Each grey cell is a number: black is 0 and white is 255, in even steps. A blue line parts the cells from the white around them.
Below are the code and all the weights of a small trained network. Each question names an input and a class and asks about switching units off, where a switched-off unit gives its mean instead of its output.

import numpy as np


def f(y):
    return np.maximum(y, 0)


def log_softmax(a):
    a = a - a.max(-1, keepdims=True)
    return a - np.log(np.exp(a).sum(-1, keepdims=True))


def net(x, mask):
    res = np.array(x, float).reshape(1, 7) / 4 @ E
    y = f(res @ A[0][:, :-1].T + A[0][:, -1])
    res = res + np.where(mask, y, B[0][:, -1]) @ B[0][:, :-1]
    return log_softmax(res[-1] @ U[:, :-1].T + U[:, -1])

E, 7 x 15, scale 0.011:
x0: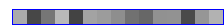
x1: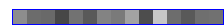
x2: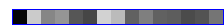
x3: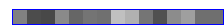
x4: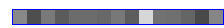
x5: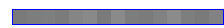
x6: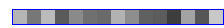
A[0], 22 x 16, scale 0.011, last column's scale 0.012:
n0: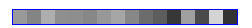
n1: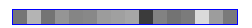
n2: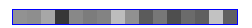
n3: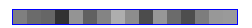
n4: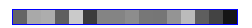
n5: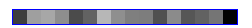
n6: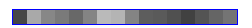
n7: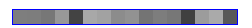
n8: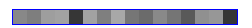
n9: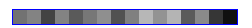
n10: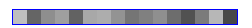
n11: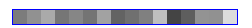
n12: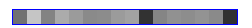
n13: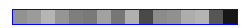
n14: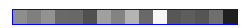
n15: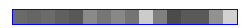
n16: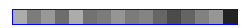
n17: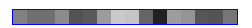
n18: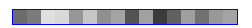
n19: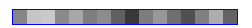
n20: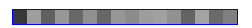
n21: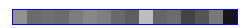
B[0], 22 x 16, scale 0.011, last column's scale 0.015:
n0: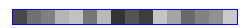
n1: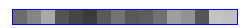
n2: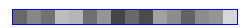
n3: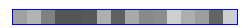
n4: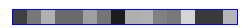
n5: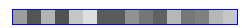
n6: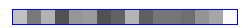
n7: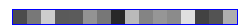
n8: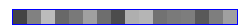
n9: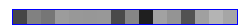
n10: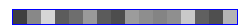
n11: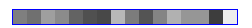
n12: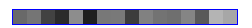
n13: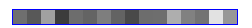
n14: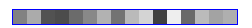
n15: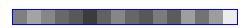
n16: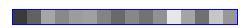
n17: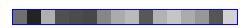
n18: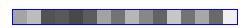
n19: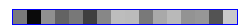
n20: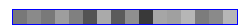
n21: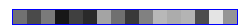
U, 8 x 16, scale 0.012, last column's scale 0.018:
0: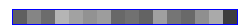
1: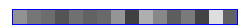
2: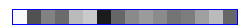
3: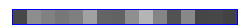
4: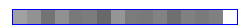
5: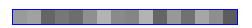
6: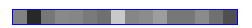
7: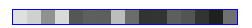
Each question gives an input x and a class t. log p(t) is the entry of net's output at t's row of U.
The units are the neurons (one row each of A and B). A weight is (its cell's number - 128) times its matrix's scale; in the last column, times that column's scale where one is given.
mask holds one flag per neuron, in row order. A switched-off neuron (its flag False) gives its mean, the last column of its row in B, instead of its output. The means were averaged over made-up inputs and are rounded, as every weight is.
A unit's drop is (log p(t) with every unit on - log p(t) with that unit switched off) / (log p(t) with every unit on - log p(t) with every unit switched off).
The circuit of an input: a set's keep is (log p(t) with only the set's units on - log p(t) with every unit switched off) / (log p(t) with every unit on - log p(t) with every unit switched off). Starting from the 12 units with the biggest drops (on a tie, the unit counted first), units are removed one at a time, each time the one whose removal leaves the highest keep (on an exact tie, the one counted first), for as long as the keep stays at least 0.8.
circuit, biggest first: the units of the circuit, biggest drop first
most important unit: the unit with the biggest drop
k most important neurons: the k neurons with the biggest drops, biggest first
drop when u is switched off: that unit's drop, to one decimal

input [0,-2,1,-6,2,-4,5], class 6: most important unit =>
n19
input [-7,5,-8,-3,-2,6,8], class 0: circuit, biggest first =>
[n2; n6]
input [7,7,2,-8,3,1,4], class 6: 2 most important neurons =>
[n19; n11]
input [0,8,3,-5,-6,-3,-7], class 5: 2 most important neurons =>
[n14; n0]
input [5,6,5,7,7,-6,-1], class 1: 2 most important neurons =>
[n15; n21]
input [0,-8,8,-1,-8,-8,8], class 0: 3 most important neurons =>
[n0; n2; n15]
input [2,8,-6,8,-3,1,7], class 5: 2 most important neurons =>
[n3; n14]
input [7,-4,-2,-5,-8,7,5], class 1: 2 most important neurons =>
[n1; n12]
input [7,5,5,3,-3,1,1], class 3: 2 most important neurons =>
[n7; n8]
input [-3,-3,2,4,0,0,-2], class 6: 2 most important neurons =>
[n17; n3]
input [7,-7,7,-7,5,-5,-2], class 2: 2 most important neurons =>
[n5; n6]
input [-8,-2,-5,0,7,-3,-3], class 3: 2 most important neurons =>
[n4; n1]
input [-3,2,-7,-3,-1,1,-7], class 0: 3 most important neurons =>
[n6; n9; n5]
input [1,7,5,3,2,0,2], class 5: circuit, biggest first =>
[n14]
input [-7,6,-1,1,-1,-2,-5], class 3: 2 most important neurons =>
[n4; n18]
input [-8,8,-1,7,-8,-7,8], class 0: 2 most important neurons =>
[n2; n0]
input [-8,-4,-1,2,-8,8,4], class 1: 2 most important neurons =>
[n12; n13]
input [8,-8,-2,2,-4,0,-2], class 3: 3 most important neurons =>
[n7; n10; n8]
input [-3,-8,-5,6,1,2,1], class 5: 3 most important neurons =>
[n18; n6; n11]
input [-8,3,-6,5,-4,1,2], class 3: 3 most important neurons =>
[n4; n6; n5]
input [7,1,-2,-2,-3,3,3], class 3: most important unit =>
n10
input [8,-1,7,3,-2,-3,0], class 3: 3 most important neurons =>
[n7; n8; n10]
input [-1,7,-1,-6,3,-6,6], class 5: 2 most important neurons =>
[n14; n3]
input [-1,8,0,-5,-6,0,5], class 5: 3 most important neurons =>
[n14; n3; n15]
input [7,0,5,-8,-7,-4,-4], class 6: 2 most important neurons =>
[n19; n11]
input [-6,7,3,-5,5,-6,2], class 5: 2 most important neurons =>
[n14; n3]
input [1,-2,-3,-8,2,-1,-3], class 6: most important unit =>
n19
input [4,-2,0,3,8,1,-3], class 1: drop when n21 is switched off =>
0.1
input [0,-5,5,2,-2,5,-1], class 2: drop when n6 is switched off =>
0.6
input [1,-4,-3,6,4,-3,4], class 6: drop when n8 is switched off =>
0.0
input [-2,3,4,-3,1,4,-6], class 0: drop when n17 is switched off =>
0.1
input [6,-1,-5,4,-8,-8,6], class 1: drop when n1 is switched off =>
0.2
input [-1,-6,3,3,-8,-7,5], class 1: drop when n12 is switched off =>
0.4
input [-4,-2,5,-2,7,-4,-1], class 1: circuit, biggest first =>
[n21]
